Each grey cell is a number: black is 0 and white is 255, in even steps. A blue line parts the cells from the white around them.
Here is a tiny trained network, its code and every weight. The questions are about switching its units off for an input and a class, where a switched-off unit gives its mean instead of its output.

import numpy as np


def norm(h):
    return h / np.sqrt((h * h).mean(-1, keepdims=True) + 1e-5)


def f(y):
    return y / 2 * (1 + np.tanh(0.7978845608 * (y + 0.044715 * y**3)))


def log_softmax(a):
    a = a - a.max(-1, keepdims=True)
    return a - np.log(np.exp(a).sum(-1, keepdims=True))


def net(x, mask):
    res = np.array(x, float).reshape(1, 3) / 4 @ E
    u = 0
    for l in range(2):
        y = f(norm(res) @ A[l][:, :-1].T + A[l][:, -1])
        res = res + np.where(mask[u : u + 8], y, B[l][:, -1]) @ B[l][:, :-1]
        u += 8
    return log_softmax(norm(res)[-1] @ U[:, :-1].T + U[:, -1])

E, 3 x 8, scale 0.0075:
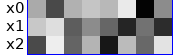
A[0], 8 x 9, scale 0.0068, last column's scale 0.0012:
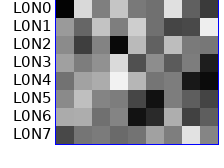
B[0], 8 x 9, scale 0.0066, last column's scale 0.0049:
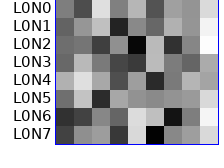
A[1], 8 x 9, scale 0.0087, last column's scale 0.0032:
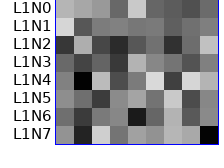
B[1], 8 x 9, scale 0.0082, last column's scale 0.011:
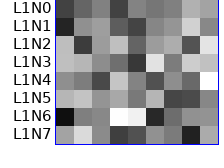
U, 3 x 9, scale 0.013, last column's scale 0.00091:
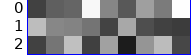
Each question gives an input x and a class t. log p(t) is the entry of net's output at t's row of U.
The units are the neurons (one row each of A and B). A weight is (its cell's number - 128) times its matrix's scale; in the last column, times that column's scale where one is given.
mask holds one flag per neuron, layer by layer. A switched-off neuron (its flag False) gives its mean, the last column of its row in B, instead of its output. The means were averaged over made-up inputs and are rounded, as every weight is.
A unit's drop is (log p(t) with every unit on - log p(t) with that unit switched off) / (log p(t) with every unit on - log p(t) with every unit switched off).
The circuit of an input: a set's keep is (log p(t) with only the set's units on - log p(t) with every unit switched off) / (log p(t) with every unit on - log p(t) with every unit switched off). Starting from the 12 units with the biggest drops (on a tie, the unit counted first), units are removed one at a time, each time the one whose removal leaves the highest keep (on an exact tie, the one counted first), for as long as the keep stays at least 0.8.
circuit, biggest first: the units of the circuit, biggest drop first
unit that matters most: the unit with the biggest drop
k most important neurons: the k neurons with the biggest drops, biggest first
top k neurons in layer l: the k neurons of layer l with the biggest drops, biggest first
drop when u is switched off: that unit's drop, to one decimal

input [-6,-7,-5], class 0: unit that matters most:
L1N6
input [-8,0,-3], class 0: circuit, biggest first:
[L0N2; L1N6]
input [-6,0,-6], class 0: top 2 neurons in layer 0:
[L0N2; L0N7]
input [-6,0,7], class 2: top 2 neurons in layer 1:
[L1N4; L1N6]
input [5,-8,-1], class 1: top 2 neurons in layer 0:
[L0N5; L0N2]
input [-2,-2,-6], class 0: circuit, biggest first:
[L0N2; L1N6]
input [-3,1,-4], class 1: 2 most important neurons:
[L0N6; L1N3]
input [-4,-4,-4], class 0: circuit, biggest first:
[L1N6; L0N2]
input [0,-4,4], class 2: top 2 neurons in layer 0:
[L0N7; L0N2]
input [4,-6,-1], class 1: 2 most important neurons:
[L1N7; L1N6]
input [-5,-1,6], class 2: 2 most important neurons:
[L0N0; L1N4]
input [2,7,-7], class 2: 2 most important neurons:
[L1N0; L0N4]
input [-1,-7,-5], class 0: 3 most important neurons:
[L0N2; L1N6; L1N4]
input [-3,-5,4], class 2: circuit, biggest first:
[L0N7]
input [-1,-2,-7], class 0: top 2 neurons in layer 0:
[L0N2; L0N6]
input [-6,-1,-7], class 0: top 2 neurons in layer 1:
[L1N6; L1N7]
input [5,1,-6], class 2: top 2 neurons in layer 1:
[L1N0; L1N2]
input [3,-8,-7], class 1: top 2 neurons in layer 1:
[L1N7; L1N3]
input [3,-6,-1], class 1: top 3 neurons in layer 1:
[L1N7; L1N6; L1N3]
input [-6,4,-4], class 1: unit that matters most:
L0N6
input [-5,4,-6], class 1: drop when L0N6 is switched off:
0.2
